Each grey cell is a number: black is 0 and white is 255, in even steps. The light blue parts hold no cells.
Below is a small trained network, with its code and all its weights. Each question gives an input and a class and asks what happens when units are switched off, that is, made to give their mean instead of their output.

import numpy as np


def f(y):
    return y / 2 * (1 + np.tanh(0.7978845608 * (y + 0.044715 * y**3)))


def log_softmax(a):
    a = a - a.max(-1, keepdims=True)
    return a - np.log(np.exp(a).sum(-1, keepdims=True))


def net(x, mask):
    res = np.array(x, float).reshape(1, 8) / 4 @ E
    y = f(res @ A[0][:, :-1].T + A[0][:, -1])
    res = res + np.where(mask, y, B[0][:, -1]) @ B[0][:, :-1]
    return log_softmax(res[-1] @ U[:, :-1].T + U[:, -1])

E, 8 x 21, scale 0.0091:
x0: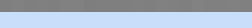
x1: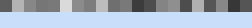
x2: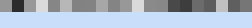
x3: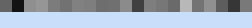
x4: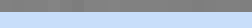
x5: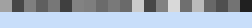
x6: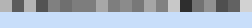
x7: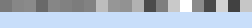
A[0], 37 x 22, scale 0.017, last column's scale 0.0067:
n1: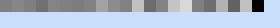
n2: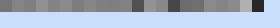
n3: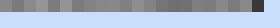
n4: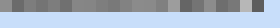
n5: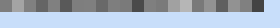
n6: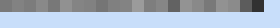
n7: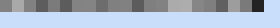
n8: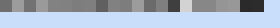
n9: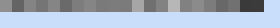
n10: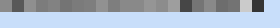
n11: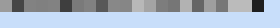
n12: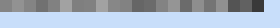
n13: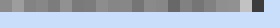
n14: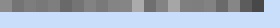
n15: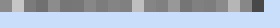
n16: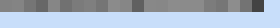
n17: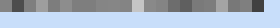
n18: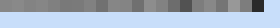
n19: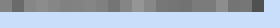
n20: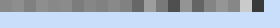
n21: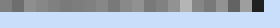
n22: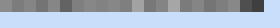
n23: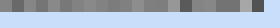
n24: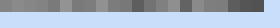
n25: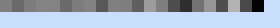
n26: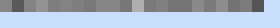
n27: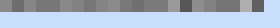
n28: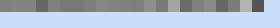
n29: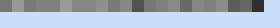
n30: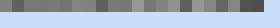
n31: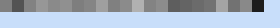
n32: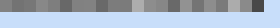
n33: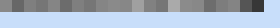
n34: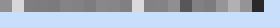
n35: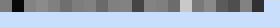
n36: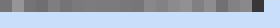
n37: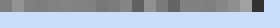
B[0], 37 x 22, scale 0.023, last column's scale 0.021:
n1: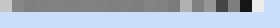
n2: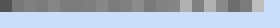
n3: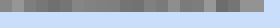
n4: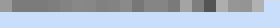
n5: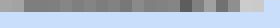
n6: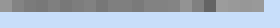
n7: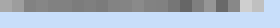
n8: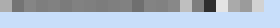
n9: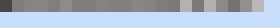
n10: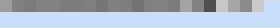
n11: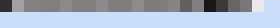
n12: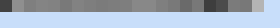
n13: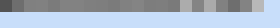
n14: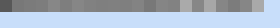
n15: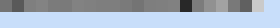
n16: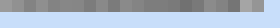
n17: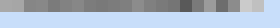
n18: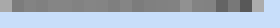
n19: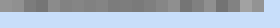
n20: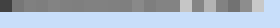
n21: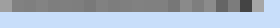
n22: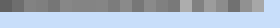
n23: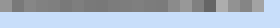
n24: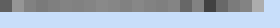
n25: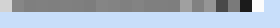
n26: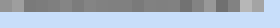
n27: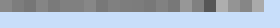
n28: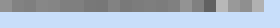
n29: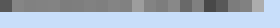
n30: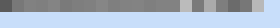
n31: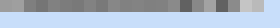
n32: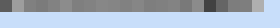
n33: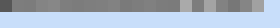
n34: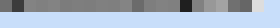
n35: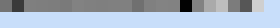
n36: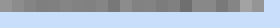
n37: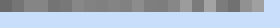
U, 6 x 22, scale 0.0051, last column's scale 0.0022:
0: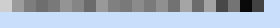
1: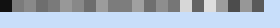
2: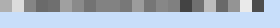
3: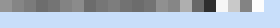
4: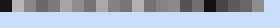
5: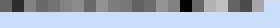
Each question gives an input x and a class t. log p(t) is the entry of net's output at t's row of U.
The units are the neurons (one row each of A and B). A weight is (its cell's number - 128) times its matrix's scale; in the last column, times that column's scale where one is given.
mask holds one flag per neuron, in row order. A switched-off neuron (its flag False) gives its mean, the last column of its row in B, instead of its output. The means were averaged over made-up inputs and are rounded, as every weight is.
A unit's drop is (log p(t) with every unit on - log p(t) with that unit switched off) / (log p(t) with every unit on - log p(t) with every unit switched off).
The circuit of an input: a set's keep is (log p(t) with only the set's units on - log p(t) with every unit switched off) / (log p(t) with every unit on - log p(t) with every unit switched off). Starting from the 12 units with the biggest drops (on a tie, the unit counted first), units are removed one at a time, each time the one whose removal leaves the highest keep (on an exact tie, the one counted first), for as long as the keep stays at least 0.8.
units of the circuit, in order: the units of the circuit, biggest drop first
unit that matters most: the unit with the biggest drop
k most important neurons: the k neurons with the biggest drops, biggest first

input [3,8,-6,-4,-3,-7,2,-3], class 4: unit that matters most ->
n29
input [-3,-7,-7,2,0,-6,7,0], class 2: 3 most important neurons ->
[n5; n7; n8]
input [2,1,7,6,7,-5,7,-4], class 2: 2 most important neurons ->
[n31; n17]
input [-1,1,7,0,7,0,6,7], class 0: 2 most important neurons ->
[n1; n21]
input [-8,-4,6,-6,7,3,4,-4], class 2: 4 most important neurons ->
[n17; n35; n31; n26]
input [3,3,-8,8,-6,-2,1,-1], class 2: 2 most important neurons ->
[n5; n7]
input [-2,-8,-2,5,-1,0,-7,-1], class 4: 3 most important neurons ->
[n11; n32; n10]
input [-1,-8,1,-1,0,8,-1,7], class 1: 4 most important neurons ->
[n9; n25; n33; n14]
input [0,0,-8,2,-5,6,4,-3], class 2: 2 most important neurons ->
[n5; n7]
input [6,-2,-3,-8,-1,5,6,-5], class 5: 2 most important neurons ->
[n34; n15]
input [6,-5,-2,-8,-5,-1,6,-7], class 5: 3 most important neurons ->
[n34; n15; n1]
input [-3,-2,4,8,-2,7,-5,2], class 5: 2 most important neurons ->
[n35; n20]
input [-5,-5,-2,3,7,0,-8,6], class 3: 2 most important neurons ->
[n8; n25]
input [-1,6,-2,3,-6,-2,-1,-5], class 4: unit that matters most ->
n1
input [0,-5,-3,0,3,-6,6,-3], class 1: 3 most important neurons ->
[n20; n2; n8]
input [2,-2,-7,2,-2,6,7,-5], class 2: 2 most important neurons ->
[n5; n7]
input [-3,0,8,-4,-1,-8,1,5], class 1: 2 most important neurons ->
[n20; n13]
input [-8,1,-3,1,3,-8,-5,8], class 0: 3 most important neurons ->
[n1; n21; n9]
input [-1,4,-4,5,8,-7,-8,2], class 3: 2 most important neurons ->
[n8; n9]
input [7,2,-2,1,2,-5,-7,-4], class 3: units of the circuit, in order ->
[n8]
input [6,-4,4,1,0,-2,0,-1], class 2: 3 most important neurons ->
[n17; n31; n12]
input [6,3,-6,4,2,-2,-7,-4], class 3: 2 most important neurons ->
[n8; n17]
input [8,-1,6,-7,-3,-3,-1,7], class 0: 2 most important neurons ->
[n1; n35]
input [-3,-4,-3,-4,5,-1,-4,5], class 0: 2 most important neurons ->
[n1; n35]
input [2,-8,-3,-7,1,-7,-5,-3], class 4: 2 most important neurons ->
[n11; n32]
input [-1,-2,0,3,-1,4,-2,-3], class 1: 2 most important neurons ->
[n1; n34]
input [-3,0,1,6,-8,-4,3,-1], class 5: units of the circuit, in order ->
[n35]
